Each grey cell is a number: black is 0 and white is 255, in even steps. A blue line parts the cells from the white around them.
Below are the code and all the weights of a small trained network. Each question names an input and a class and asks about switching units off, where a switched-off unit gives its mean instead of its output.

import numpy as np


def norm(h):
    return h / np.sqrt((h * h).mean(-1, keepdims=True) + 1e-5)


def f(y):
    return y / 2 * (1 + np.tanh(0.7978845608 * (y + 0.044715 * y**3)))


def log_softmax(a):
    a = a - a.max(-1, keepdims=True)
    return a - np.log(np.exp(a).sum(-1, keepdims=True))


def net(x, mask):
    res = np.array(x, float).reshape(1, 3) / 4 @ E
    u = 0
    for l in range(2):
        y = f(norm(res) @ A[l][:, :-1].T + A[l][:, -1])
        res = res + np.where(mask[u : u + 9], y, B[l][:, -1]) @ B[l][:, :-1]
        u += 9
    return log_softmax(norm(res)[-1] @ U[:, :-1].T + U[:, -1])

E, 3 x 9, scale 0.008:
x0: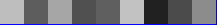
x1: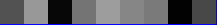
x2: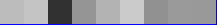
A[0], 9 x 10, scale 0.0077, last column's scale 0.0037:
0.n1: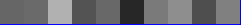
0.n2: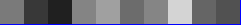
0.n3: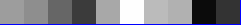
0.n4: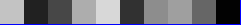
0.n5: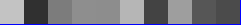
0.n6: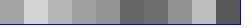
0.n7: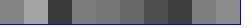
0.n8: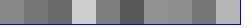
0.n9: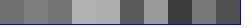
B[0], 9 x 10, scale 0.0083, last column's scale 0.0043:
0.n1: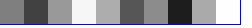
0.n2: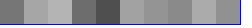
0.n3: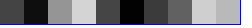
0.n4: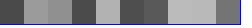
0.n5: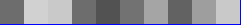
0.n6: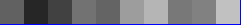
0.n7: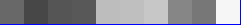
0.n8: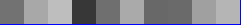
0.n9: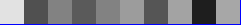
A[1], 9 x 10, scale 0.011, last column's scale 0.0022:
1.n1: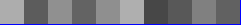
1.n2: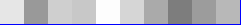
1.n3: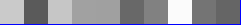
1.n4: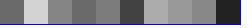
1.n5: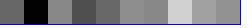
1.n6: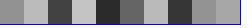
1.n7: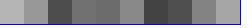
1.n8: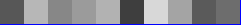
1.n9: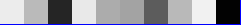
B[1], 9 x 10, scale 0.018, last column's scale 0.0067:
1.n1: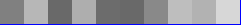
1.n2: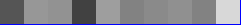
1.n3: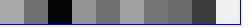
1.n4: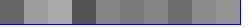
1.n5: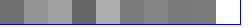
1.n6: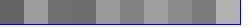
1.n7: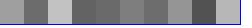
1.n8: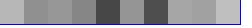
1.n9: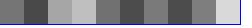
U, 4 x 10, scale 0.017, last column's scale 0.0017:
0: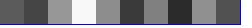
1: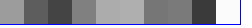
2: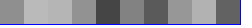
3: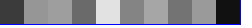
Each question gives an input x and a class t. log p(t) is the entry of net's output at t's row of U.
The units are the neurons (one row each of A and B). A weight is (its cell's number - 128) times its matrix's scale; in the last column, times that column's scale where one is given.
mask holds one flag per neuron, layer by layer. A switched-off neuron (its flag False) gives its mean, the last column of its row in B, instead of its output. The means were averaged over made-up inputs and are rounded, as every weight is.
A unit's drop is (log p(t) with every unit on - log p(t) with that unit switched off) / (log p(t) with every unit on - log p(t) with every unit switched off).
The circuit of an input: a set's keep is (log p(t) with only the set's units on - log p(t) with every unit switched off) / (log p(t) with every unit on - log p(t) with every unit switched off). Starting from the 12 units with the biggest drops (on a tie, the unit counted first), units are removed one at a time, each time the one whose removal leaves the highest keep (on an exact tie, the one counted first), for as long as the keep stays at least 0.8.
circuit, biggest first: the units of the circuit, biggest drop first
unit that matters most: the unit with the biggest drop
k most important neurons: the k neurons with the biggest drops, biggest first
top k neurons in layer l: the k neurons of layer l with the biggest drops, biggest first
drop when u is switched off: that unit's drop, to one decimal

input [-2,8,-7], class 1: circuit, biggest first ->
[1.n9]
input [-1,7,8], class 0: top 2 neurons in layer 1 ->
[1.n9 1.n3]
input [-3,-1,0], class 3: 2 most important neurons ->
[0.n8 0.n2]
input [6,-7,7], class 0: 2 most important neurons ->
[1.n9 0.n7]
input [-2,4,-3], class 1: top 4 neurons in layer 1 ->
[1.n9 1.n5 1.n2 1.n6]
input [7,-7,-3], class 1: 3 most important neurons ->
[1.n3 0.n8 1.n8]
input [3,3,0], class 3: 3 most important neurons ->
[0.n7 1.n3 1.n8]
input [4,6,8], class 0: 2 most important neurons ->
[1.n9 0.n3]
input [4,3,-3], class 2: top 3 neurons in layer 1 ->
[1.n1 1.n3 1.n9]
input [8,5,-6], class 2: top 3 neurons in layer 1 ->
[1.n1 1.n9 1.n3]
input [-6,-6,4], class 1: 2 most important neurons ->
[1.n3 0.n5]
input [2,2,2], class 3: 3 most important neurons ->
[1.n3 1.n9 0.n7]
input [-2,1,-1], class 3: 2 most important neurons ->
[1.n2 0.n8]
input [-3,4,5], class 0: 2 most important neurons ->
[0.n3 1.n9]
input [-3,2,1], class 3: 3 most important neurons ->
[0.n9 1.n3 0.n8]
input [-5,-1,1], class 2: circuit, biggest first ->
[1.n8]
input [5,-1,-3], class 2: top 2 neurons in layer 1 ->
[1.n9 1.n5]
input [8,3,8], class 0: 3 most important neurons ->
[1.n9 0.n3 0.n8]
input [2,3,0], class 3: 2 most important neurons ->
[0.n7 1.n3]
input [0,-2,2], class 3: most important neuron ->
[0.n6]
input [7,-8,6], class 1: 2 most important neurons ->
[1.n3 0.n1]
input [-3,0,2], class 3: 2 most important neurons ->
[0.n8 0.n5]
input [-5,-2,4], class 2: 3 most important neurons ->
[1.n8 0.n8 0.n1]
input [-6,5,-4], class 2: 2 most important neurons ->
[1.n8 1.n3]
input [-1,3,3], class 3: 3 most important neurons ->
[0.n7 1.n3 1.n9]
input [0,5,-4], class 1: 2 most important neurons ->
[1.n9 0.n3]
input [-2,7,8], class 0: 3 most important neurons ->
[1.n9 0.n3 1.n3]
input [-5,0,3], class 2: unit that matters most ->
1.n8
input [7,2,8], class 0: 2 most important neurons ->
[1.n9 0.n3]
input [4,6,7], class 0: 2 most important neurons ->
[0.n3 1.n9]
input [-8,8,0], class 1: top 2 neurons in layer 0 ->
[0.n9 0.n7]
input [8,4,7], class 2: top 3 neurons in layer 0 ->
[0.n1 0.n5 0.n7]
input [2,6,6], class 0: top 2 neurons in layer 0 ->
[0.n3 0.n6]
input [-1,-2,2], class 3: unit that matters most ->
0.n6
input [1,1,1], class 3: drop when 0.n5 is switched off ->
0.0
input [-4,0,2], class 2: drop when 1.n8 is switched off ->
0.1
